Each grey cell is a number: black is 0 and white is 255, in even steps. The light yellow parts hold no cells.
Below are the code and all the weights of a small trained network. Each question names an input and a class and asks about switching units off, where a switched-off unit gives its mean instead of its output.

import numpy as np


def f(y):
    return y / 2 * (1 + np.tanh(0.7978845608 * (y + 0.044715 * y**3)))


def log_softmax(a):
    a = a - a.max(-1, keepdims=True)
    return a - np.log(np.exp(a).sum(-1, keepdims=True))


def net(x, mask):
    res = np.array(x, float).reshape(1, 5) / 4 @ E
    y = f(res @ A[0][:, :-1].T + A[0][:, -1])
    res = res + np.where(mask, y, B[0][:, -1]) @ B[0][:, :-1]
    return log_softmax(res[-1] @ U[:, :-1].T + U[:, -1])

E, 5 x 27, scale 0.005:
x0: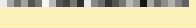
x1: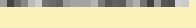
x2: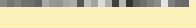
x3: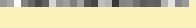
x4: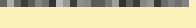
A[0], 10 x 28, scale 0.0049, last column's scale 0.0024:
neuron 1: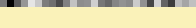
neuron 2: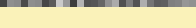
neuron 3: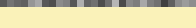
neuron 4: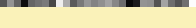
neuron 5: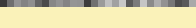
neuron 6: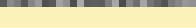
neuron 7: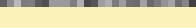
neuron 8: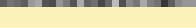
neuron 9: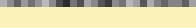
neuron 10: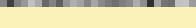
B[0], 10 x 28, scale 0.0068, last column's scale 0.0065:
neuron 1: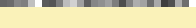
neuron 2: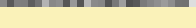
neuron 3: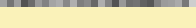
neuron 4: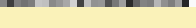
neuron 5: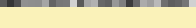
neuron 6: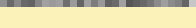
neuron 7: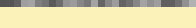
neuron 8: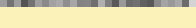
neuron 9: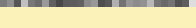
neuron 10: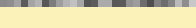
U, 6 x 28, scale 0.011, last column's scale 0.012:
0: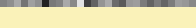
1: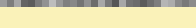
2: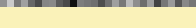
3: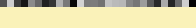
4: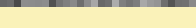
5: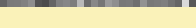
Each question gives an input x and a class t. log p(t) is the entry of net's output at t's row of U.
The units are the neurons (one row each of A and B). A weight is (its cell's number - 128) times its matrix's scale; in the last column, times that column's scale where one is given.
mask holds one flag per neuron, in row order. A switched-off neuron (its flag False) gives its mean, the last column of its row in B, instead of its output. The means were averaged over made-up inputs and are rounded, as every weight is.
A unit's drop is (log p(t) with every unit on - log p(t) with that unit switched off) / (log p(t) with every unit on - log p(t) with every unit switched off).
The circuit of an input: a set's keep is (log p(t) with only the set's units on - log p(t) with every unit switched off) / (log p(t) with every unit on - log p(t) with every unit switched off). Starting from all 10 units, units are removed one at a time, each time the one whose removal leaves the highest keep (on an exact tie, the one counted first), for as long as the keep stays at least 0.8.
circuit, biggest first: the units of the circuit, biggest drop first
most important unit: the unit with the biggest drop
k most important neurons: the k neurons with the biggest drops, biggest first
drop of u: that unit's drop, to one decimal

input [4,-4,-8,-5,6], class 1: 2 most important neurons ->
[neuron 8; neuron 3]
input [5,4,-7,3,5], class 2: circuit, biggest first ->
[neuron 4; neuron 1]
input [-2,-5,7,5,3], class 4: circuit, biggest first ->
[neuron 7; neuron 5]
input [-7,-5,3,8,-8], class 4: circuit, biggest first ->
[neuron 5]
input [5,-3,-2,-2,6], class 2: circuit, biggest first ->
[neuron 1; neuron 5; neuron 9]
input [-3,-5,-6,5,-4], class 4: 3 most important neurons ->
[neuron 5; neuron 7; neuron 10]
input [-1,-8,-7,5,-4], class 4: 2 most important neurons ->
[neuron 5; neuron 7]
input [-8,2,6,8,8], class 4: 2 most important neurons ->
[neuron 7; neuron 5]
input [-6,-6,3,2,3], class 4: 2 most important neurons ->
[neuron 5; neuron 7]
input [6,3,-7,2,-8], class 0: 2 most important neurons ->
[neuron 1; neuron 10]
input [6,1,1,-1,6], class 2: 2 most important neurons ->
[neuron 1; neuron 5]
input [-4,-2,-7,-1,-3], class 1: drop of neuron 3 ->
0.2
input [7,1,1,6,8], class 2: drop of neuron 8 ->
0.2
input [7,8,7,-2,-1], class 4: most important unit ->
neuron 9
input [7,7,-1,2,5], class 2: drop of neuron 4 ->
0.1
